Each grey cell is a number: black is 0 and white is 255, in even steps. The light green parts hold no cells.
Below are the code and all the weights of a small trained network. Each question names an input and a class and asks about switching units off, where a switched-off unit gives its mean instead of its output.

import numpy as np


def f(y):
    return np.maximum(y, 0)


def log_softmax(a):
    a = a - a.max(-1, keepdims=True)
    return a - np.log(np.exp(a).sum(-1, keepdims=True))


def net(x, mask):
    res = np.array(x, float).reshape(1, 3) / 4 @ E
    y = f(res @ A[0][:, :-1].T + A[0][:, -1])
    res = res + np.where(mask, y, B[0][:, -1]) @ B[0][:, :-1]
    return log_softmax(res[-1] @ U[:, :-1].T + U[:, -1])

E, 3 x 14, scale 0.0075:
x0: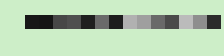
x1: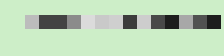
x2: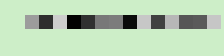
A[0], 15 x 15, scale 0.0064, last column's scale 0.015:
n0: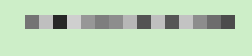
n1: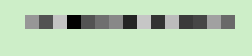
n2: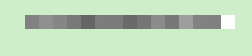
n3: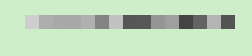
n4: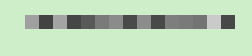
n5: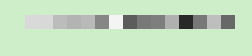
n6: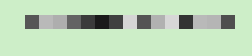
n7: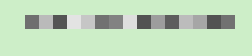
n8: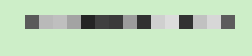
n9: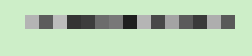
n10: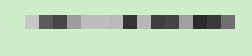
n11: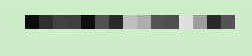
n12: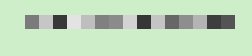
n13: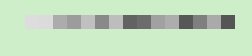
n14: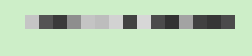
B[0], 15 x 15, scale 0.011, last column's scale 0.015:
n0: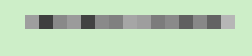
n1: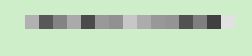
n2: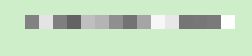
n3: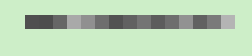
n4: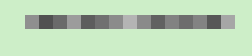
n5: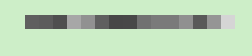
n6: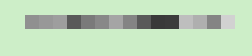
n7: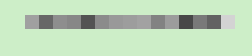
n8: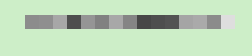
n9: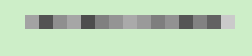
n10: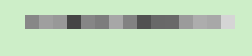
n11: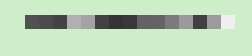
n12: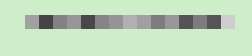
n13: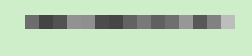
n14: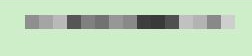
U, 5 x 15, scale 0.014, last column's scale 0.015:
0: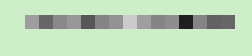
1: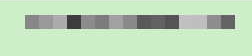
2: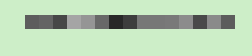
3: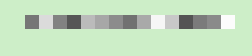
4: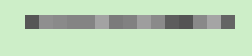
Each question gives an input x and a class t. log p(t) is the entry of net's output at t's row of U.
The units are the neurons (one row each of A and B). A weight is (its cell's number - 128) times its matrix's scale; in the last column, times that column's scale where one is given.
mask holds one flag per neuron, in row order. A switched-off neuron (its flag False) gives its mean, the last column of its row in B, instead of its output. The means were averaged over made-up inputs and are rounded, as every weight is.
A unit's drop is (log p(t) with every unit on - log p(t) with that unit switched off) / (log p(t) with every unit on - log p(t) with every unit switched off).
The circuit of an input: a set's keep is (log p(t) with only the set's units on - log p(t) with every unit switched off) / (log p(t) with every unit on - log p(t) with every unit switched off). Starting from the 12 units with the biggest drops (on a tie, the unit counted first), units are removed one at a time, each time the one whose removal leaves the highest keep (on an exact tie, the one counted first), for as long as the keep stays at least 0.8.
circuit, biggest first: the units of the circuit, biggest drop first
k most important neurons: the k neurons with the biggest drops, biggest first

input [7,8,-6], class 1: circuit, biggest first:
[n14]
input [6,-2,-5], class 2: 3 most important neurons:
[n11; n1; n9]
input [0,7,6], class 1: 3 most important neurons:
[n14; n10; n12]
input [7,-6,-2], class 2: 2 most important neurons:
[n11; n14]
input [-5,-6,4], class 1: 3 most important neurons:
[n8; n6; n11]
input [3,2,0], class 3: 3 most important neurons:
[n5; n13; n3]
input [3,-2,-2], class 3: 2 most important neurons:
[n5; n13]
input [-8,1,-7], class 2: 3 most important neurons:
[n5; n13; n3]
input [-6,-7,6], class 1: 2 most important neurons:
[n8; n6]
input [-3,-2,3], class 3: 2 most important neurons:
[n11; n12]
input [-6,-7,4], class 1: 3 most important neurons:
[n8; n6; n11]
